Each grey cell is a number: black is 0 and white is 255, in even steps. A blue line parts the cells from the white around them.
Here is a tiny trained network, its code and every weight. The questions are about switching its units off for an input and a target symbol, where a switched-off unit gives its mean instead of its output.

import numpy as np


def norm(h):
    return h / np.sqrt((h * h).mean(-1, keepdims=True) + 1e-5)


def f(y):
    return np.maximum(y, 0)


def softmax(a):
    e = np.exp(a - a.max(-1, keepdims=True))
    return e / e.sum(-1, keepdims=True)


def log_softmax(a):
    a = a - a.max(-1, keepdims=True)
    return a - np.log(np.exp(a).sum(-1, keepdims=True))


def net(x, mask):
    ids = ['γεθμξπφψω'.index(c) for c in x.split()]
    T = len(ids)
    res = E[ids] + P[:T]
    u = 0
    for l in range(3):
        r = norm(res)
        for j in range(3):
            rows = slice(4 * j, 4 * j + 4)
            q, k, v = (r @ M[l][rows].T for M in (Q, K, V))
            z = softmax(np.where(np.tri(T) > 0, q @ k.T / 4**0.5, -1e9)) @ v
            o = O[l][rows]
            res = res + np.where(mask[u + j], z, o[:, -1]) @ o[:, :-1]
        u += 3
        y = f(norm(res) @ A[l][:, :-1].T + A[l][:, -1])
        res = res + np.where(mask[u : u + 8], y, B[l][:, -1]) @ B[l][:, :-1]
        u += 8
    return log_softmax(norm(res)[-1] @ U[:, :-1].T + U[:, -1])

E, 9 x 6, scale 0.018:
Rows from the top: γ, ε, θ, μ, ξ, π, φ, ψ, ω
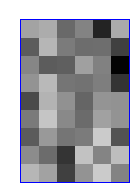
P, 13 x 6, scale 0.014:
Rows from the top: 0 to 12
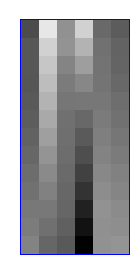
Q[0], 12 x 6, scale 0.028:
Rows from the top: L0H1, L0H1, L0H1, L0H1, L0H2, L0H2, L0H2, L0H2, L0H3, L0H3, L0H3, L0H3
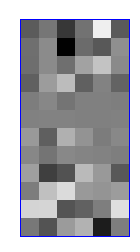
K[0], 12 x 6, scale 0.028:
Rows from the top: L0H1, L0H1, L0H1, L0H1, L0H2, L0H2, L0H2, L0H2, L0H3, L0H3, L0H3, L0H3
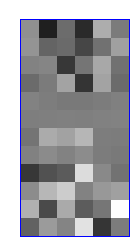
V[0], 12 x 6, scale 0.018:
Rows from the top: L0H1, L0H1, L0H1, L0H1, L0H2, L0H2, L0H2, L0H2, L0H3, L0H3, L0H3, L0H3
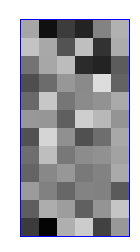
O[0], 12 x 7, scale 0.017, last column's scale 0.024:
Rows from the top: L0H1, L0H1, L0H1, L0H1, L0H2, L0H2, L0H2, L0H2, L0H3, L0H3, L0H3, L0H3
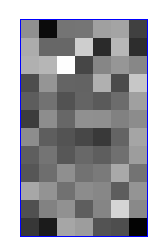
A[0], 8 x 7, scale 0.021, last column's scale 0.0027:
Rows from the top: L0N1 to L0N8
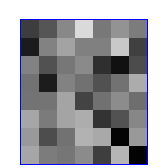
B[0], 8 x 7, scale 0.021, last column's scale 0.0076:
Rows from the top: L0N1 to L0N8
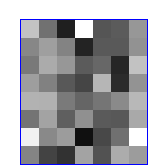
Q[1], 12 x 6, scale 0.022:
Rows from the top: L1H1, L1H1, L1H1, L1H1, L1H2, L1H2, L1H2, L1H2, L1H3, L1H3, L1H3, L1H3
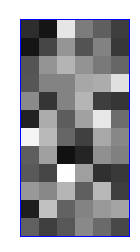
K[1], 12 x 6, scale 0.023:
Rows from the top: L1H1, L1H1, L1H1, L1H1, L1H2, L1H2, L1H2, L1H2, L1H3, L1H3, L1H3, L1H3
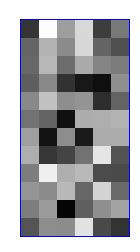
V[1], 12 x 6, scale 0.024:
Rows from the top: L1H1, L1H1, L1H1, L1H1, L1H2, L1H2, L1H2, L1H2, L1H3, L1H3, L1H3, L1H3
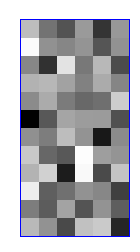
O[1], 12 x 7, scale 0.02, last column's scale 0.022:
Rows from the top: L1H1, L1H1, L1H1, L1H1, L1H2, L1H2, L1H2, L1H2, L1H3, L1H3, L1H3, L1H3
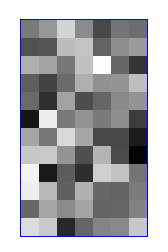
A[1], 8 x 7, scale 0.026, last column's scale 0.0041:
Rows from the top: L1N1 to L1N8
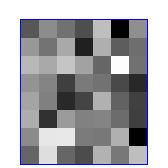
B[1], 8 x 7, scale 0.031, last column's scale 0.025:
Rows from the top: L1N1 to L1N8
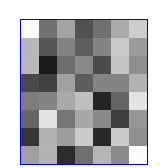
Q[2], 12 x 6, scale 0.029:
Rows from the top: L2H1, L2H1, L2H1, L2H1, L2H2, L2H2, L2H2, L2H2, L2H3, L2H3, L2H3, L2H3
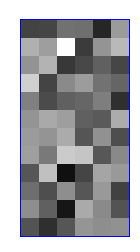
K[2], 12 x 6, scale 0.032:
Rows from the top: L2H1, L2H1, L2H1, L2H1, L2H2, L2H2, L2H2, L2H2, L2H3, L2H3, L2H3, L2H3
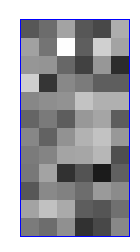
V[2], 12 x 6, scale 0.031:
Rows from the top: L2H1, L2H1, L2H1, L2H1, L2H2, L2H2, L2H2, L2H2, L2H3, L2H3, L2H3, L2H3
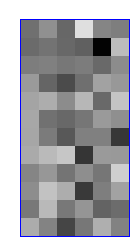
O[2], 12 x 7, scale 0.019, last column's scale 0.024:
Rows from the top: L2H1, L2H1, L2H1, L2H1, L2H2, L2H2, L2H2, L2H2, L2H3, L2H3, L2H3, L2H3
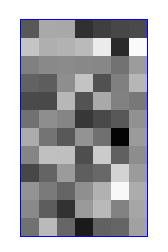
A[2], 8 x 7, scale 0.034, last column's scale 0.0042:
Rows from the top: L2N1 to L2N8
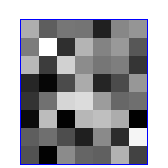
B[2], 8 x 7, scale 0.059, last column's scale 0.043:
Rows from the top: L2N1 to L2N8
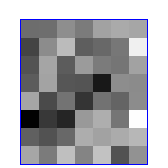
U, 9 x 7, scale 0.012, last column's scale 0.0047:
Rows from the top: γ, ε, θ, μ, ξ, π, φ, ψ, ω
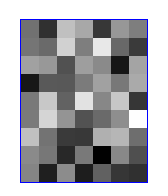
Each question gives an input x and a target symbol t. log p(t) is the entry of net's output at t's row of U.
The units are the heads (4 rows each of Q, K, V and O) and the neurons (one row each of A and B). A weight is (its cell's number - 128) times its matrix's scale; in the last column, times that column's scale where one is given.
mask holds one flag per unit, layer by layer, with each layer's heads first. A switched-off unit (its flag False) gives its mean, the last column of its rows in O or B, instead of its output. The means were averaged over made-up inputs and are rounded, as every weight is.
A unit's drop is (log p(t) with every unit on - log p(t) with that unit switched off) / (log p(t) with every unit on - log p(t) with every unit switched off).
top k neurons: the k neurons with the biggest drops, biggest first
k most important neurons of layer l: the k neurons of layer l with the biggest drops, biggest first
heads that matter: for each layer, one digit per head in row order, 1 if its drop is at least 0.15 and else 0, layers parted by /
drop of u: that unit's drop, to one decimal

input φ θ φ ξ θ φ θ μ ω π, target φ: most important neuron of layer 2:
(L2N6)
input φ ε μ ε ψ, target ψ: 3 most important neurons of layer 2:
(L2N4, L2N6, L2N2)
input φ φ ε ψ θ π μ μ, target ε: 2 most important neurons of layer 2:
(L2N8, L2N6)
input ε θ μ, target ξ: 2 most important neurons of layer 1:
(L1N3, L1N8)
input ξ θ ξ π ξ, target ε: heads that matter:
101 / 011 / 000
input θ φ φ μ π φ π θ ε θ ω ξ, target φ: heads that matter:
100 / 000 / 000
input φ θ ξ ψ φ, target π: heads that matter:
101 / 010 / 000
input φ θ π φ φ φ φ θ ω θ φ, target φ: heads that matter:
100 / 010 / 000
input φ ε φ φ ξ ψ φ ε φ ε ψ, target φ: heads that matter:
100 / 001 / 001
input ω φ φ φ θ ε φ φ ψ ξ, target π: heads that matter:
100 / 000 / 000
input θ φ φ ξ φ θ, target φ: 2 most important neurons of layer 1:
(L1N4, L1N8)
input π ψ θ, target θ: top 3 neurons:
(L2N6, L0N7, L2N2)
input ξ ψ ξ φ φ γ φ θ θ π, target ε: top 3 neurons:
(L2N8, L2N6, L1N8)
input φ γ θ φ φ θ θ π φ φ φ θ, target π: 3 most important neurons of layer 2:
(L2N6, L2N7, L2N3)
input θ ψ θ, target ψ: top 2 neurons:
(L0N7, L2N6)
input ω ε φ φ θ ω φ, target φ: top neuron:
(L2N6)
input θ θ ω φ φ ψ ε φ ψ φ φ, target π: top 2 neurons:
(L0N4, L2N6)
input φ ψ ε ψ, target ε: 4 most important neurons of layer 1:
(L1N7, L1N8, L1N4, L1N1)
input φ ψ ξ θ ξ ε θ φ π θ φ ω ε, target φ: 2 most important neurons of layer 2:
(L2N6, L2N2)
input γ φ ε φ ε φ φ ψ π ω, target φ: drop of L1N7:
0.0
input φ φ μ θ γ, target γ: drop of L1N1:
0.1
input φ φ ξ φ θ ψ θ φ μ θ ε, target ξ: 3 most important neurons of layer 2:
(L2N6, L2N2, L2N3)
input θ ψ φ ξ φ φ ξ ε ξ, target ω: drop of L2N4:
0.1
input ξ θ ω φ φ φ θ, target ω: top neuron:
(L0N7)
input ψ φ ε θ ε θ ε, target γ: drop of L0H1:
1.0
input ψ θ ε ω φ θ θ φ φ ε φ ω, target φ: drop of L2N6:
0.3
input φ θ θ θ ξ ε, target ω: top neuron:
(L2N5)
